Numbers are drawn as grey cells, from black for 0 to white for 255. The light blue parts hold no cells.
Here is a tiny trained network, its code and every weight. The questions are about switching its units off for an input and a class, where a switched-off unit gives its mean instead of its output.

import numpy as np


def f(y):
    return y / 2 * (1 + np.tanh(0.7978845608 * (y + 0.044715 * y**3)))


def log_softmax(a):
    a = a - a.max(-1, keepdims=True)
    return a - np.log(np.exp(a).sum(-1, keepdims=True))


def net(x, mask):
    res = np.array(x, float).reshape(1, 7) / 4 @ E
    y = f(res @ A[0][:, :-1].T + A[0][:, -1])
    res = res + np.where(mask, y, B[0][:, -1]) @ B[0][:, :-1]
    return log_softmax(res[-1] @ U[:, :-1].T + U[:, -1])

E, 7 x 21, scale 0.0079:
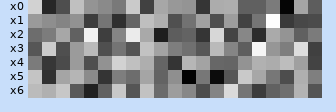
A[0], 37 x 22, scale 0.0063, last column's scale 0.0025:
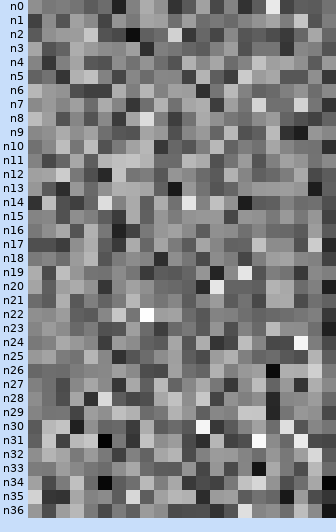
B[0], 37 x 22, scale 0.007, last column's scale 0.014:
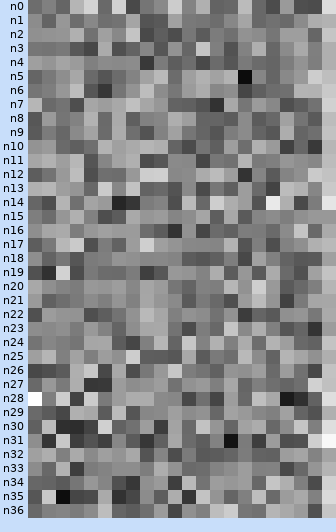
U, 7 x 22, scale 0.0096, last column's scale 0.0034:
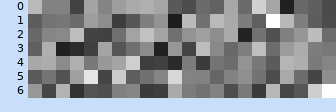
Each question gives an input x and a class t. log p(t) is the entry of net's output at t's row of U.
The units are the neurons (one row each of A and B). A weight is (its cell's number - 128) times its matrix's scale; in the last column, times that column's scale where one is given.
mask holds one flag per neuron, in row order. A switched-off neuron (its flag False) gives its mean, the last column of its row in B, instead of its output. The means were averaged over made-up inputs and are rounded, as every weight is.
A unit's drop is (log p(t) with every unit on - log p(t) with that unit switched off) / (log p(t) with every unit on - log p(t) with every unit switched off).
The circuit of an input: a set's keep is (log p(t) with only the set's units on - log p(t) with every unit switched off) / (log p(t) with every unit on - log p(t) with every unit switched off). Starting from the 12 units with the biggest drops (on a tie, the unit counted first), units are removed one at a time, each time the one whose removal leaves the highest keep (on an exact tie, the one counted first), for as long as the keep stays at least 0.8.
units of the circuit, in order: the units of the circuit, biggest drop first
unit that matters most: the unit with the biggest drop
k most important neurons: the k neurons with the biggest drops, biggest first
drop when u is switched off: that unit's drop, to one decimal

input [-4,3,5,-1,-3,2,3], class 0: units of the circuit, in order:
n10
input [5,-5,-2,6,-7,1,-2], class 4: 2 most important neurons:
n2, n25
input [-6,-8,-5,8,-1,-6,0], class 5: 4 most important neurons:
n26, n29, n19, n35
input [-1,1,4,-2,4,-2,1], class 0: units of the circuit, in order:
n21, n10
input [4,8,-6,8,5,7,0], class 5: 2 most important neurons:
n0, n8
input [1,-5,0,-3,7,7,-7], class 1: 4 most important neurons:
n24, n36, n34, n19
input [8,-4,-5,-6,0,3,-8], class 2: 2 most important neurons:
n5, n27
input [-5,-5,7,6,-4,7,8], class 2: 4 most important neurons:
n12, n6, n22, n28
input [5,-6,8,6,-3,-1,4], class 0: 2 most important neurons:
n20, n10
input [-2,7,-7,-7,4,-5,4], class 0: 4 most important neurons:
n28, n31, n7, n26
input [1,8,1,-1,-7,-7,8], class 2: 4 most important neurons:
n6, n12, n22, n34
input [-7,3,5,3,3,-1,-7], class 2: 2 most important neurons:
n17, n5
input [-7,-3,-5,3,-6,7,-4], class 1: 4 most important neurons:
n34, n24, n35, n36
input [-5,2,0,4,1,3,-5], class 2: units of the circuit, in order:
n5
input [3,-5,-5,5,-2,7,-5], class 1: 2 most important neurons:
n34, n24
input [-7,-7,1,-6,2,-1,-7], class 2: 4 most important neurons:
n27, n17, n35, n5
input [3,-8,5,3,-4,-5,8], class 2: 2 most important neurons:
n6, n12
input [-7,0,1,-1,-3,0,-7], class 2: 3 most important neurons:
n5, n17, n27
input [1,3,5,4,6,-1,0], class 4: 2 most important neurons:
n13, n28
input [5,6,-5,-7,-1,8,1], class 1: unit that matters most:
n34
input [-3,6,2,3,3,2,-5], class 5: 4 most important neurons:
n0, n8, n12, n6
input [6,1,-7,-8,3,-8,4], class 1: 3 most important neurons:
n14, n31, n10
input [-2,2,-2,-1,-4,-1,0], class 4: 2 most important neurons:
n35, n31
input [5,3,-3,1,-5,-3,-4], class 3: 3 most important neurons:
n35, n3, n13
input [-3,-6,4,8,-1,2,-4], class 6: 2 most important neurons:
n31, n0
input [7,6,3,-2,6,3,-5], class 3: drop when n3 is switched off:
0.2
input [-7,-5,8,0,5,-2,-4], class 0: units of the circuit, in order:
n10
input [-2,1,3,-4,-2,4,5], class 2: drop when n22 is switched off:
0.1
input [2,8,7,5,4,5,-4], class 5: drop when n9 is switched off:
0.2
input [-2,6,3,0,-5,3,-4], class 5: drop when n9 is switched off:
0.2
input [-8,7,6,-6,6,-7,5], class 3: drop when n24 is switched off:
0.1
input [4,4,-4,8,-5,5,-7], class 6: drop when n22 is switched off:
0.1
